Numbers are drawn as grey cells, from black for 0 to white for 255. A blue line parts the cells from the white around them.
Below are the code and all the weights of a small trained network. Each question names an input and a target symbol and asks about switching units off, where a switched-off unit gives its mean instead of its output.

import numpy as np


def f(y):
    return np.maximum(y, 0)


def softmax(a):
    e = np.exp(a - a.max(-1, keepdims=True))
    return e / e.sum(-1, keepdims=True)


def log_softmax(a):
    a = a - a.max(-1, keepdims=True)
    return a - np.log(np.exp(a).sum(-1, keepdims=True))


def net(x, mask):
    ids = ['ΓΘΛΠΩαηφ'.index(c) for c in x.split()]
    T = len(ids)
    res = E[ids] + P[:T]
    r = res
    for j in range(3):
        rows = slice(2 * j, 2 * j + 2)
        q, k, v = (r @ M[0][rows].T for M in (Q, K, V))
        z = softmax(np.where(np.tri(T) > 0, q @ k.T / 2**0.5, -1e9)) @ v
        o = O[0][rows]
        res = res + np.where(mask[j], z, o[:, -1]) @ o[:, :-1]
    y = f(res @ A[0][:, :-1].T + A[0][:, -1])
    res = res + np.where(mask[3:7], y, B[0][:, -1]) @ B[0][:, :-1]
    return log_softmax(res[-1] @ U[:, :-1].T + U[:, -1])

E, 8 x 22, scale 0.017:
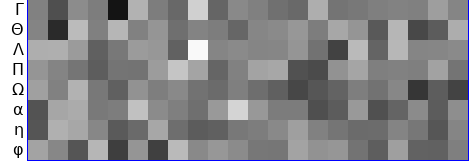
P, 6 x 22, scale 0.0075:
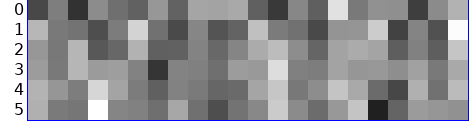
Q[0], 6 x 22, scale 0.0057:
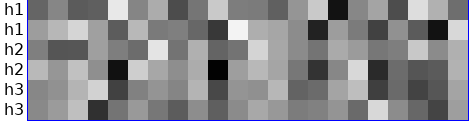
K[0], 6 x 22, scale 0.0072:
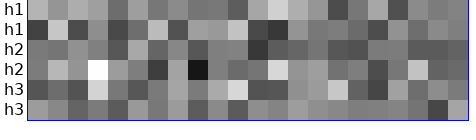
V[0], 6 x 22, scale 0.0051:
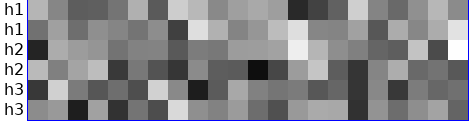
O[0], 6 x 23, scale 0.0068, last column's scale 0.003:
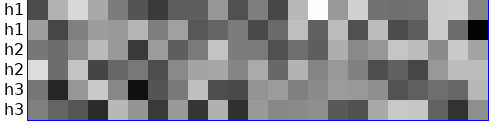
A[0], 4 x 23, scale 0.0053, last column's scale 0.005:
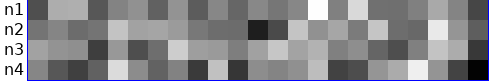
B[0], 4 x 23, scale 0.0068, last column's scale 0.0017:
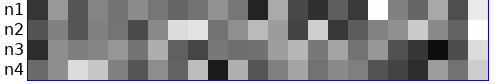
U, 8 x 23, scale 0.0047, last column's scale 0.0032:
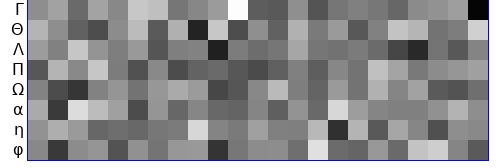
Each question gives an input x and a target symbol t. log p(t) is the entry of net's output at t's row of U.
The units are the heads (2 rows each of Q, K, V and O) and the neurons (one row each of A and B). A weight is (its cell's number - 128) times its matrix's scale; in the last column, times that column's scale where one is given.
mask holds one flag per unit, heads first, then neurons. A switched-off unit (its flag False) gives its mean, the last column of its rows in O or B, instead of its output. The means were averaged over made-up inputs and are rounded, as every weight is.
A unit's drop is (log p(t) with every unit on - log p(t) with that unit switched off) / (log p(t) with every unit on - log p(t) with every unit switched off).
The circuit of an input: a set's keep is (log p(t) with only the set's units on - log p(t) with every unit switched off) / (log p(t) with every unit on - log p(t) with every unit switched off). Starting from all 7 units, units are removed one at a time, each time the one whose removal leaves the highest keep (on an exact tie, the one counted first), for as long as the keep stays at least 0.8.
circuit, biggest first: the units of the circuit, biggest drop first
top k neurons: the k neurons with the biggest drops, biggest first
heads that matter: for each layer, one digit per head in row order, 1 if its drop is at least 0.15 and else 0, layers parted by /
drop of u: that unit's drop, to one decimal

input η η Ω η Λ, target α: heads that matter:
011
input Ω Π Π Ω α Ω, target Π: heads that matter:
010
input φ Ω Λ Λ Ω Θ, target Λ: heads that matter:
011
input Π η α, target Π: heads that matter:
110
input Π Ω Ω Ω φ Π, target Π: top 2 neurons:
(n1 n3)
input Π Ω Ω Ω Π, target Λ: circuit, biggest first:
(h2 n3)
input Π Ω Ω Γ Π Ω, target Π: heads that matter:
100
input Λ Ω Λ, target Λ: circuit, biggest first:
(h1)
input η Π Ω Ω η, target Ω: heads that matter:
100
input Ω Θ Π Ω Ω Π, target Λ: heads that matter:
010
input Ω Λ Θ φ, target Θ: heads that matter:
001
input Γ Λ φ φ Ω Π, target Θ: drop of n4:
-0.1
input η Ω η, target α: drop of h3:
0.6
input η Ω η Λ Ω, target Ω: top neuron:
(n4)
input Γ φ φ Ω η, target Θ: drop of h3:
0.9
